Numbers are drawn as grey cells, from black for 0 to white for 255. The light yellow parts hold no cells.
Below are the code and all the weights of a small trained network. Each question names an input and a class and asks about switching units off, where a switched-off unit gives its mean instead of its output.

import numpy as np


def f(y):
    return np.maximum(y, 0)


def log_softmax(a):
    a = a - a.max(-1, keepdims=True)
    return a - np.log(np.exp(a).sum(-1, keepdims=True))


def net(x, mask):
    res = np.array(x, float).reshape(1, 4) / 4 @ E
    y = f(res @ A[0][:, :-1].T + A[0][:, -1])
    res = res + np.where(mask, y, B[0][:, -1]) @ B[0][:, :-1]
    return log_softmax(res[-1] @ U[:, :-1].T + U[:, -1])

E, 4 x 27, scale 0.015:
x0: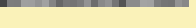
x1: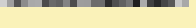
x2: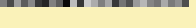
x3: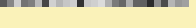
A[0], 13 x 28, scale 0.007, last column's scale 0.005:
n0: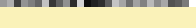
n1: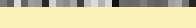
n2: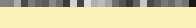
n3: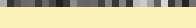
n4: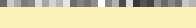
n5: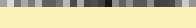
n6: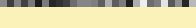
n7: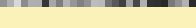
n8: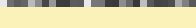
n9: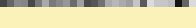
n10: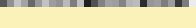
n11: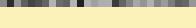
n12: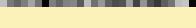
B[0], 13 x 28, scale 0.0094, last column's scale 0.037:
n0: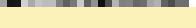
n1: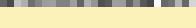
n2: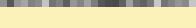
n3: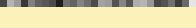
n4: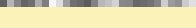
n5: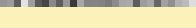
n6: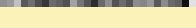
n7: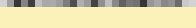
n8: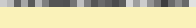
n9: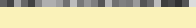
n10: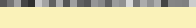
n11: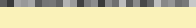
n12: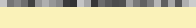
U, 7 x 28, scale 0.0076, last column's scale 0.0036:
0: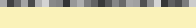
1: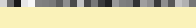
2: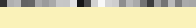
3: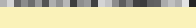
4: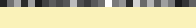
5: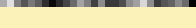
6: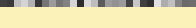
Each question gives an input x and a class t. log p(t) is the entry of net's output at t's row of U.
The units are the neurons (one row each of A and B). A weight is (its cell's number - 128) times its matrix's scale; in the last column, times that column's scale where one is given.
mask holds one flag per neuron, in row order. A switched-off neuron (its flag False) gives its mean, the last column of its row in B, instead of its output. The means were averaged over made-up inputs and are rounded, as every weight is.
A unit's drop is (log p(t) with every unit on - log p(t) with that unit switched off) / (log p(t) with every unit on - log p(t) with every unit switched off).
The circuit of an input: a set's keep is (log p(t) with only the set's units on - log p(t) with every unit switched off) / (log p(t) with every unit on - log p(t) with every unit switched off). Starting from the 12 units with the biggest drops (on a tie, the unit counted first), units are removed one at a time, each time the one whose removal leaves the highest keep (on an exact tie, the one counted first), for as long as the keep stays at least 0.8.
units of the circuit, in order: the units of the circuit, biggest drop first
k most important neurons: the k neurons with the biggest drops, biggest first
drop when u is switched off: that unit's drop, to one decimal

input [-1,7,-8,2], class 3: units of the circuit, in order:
[n4]
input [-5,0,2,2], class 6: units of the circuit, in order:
[n0; n8; n10]
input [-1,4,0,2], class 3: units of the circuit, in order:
[n0; n9]
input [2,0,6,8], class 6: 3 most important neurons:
[n1; n11; n0]
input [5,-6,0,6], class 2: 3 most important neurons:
[n4; n0; n10]
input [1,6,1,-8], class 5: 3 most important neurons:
[n3; n6; n8]
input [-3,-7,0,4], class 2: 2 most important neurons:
[n10; n0]
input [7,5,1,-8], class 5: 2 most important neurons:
[n3; n6]
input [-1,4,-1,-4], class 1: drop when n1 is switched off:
0.0
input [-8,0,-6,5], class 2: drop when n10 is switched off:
0.1
